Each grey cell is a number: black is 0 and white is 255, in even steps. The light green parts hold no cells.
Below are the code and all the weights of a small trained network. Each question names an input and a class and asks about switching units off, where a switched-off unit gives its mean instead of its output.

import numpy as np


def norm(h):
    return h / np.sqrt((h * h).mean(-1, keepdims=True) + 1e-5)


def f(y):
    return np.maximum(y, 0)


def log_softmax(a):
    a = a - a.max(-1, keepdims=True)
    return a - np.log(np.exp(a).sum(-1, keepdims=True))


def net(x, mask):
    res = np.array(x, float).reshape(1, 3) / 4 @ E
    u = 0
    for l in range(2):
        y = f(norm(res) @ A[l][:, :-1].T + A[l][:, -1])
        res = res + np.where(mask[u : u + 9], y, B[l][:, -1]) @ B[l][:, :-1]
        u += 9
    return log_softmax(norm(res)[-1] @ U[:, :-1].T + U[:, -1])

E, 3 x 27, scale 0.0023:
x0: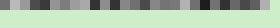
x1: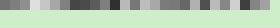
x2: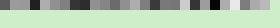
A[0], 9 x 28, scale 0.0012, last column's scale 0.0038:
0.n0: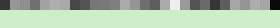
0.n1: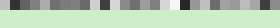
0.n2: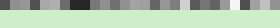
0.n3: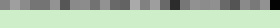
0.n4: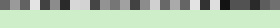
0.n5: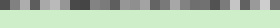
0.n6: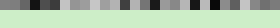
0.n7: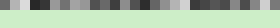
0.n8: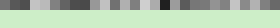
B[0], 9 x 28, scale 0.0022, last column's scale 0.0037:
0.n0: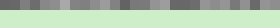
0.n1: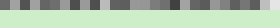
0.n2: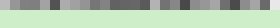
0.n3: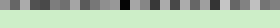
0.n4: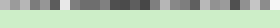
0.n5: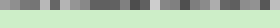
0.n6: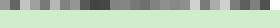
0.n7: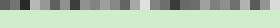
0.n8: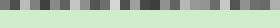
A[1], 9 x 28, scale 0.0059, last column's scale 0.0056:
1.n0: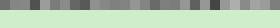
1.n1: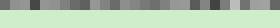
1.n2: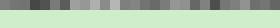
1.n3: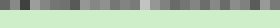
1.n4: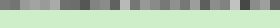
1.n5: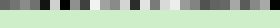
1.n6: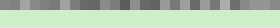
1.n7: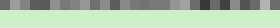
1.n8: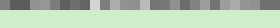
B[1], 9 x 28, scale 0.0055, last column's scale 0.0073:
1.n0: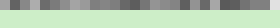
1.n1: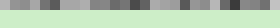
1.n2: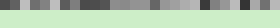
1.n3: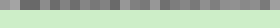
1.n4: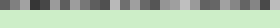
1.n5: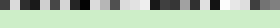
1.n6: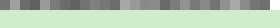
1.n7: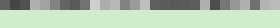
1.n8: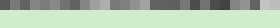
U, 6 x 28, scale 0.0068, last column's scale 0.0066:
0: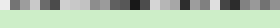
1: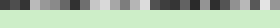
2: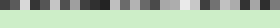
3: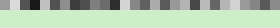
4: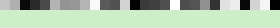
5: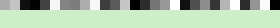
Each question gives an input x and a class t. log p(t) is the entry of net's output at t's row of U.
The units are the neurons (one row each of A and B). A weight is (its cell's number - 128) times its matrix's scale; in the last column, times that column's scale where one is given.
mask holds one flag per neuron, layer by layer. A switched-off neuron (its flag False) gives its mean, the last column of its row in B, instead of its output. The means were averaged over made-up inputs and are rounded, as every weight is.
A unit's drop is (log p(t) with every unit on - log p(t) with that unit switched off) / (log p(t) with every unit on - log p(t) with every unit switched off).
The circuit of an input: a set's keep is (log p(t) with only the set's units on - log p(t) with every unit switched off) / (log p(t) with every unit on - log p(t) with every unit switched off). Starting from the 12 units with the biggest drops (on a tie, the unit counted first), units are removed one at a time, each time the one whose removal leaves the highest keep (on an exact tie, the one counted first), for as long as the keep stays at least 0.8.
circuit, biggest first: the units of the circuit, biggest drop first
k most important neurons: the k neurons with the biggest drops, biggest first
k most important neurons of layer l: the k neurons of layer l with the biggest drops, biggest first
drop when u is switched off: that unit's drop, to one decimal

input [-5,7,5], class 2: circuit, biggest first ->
(1.n4)
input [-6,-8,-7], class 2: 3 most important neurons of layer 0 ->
(0.n2, 0.n5, 0.n7)
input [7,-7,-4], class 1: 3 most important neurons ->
(1.n7, 1.n4, 0.n8)
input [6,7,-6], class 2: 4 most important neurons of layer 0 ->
(0.n2, 0.n1, 0.n5, 0.n7)
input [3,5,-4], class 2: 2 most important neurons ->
(1.n4, 1.n1)
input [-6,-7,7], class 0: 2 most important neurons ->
(1.n0, 1.n1)
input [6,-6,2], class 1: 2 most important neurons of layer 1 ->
(1.n7, 1.n4)
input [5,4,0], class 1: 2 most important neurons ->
(1.n7, 0.n6)
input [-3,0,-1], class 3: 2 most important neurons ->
(0.n1, 1.n3)
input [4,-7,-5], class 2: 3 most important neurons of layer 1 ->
(1.n2, 1.n1, 1.n0)
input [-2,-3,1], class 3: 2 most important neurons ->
(0.n6, 1.n6)
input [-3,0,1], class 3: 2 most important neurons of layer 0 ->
(0.n1, 0.n7)
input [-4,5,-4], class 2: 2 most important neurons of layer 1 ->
(1.n1, 1.n0)
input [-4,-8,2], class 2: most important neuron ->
(1.n2)
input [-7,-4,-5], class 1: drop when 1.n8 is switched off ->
0.1
